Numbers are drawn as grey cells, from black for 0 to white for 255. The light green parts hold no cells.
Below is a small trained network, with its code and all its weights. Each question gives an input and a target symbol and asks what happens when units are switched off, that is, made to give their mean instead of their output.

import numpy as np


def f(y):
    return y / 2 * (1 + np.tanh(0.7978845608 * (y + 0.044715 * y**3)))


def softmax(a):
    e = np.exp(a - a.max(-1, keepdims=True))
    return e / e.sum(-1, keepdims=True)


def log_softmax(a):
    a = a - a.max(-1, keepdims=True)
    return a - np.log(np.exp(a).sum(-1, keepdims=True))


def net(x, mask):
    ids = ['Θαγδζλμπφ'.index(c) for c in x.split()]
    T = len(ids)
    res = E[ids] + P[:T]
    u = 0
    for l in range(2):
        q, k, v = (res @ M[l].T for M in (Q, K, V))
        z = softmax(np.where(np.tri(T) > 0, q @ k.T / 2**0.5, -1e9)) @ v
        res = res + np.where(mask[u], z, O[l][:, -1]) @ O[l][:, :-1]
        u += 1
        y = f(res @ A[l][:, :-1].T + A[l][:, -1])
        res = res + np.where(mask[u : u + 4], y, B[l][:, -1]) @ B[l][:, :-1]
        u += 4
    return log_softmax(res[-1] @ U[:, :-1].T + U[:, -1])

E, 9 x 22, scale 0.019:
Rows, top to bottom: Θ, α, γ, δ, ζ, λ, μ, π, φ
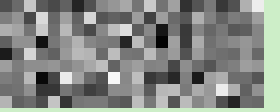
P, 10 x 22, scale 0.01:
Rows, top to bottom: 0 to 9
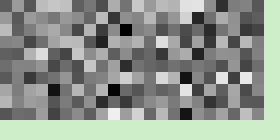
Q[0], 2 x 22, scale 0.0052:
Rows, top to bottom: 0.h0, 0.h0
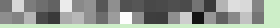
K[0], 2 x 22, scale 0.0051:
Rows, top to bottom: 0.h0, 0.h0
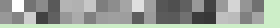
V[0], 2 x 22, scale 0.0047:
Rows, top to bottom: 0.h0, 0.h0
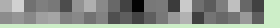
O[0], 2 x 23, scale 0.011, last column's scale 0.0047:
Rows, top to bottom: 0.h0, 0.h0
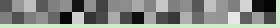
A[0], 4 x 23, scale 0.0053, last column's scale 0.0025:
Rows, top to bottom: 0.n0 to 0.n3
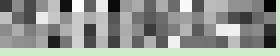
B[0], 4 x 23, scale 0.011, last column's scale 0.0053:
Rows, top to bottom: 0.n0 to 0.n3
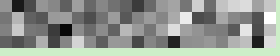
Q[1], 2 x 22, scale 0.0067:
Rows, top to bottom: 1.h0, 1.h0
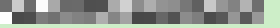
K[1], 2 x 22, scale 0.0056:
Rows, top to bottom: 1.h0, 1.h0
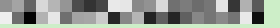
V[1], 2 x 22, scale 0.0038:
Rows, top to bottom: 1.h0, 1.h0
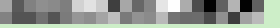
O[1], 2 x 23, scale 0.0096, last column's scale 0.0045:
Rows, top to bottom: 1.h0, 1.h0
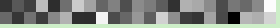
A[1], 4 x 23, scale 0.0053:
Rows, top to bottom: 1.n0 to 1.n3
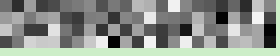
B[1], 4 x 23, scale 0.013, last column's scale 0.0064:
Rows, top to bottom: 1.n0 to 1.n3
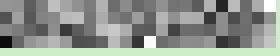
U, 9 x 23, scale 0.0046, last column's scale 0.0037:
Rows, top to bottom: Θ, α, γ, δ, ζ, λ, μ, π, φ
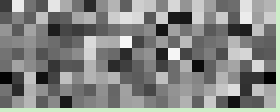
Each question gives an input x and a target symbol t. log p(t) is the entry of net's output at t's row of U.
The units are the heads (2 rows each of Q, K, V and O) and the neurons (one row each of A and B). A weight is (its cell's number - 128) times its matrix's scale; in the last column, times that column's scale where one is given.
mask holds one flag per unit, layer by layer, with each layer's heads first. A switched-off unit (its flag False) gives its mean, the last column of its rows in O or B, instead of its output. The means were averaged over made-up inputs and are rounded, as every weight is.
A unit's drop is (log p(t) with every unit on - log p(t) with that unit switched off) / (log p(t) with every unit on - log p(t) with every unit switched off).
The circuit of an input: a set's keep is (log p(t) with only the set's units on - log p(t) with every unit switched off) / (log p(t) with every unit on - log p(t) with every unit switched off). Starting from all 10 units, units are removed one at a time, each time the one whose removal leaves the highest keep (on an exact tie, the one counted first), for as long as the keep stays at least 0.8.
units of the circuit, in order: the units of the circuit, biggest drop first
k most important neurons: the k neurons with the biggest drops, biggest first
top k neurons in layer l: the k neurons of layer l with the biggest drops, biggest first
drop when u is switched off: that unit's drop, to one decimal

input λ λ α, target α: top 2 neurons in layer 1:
1.n2, 1.n0
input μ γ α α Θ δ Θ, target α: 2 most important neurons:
0.n3, 0.n1
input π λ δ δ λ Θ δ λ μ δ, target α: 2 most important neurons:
1.n2, 0.n1
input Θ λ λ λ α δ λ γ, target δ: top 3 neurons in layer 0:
0.n3, 0.n2, 0.n1
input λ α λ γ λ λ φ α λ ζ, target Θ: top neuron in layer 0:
0.n3
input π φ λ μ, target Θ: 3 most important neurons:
0.n3, 0.n0, 1.n0
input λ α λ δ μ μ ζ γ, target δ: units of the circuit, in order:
0.n3, 1.h0
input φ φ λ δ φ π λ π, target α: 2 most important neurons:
0.n3, 0.n2
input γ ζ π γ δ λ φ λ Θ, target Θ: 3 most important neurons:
1.n1, 1.n0, 1.n2
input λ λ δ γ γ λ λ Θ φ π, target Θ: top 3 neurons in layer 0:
0.n3, 0.n0, 0.n2
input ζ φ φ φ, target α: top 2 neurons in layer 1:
1.n0, 1.n3
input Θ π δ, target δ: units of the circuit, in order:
1.n2, 1.h0
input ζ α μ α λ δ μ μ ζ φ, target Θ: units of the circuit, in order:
0.n1, 0.h0
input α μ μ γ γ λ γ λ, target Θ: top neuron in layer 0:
0.n2
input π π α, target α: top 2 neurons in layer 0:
0.n1, 0.n2
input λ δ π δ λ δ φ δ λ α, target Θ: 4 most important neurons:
0.n1, 0.n3, 0.n0, 1.n2
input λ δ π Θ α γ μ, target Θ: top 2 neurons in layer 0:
0.n3, 0.n1
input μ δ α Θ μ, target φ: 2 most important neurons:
0.n2, 0.n0
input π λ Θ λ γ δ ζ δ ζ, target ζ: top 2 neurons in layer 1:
1.n2, 1.n3
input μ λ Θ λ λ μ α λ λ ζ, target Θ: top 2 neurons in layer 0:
0.n3, 0.n0
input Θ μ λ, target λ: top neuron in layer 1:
1.n3
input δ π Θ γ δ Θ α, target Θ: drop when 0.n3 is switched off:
0.2
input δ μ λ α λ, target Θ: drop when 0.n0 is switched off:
0.1
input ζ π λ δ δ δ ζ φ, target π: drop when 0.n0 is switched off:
1.0
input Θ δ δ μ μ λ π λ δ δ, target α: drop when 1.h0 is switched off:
0.2
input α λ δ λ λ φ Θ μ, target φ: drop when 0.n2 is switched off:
0.6
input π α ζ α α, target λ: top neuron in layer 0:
0.n1
